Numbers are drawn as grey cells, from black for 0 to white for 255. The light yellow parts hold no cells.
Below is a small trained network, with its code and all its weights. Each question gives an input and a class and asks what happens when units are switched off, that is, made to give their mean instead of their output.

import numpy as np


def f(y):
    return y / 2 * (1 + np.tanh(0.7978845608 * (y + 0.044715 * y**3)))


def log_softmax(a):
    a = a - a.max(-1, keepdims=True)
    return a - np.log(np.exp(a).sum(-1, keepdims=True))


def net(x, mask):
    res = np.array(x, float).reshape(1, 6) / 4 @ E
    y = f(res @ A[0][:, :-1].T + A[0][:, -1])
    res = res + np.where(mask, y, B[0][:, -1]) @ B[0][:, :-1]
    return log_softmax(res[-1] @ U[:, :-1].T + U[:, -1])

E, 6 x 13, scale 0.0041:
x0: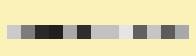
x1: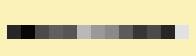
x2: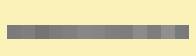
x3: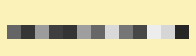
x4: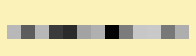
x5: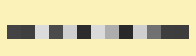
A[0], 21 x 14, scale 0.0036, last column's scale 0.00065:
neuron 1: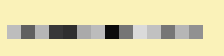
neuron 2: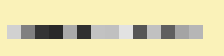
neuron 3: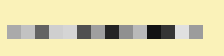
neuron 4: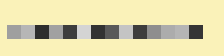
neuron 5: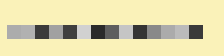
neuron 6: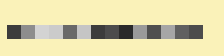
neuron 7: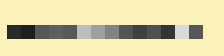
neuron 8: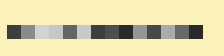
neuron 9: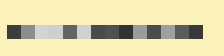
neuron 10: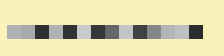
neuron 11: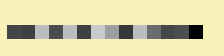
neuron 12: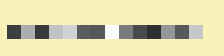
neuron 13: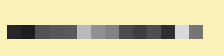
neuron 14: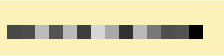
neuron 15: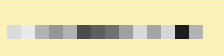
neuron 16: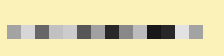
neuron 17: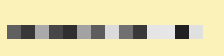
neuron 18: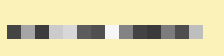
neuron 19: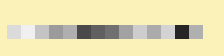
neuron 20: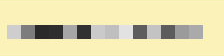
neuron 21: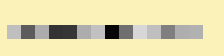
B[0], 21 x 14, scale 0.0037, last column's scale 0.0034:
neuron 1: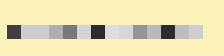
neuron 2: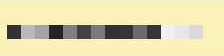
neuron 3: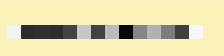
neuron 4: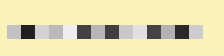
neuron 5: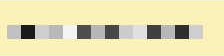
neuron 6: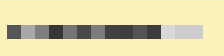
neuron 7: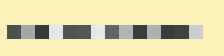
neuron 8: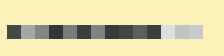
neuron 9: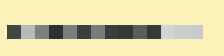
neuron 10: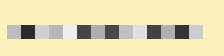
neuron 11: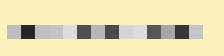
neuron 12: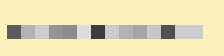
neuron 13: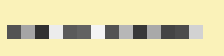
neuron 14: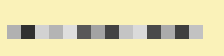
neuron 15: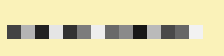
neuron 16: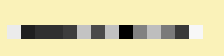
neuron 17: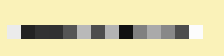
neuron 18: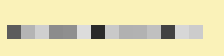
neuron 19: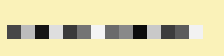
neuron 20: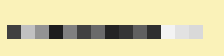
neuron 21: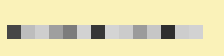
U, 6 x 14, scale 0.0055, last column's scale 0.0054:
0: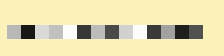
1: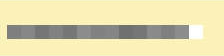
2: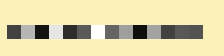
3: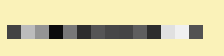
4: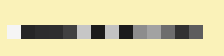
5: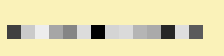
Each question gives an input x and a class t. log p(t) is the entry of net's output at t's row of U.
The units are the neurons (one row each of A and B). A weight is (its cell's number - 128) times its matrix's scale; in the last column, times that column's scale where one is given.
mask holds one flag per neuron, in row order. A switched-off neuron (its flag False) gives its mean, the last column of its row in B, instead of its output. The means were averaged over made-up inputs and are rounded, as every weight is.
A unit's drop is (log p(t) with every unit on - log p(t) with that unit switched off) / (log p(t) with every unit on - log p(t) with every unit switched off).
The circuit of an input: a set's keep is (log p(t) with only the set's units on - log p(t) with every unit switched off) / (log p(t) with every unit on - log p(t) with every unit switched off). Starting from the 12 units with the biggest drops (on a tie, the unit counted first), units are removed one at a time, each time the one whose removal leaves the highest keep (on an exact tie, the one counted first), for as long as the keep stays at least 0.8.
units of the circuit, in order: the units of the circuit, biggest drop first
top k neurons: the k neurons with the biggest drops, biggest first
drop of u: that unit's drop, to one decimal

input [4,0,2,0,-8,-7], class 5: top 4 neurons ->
(neuron 18; neuron 12; neuron 11; neuron 14)
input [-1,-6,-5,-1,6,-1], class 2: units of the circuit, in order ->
(neuron 19; neuron 15)
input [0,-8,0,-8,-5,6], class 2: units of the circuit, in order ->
(neuron 19)
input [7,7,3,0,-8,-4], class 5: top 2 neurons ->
(neuron 18; neuron 12)
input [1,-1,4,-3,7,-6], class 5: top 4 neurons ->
(neuron 1; neuron 21; neuron 11; neuron 14)
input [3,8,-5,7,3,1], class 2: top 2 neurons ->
(neuron 13; neuron 7)
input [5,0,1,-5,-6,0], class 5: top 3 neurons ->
(neuron 18; neuron 12; neuron 17)
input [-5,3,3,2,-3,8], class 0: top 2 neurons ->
(neuron 11; neuron 14)
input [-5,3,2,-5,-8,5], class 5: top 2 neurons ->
(neuron 18; neuron 12)
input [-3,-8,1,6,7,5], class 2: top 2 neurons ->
(neuron 19; neuron 15)
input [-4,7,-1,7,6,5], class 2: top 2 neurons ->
(neuron 13; neuron 7)
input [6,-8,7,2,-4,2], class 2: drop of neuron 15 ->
0.4
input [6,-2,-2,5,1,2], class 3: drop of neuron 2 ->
0.4
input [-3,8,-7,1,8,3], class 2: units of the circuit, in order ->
(neuron 13)
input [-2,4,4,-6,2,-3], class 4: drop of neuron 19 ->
0.1
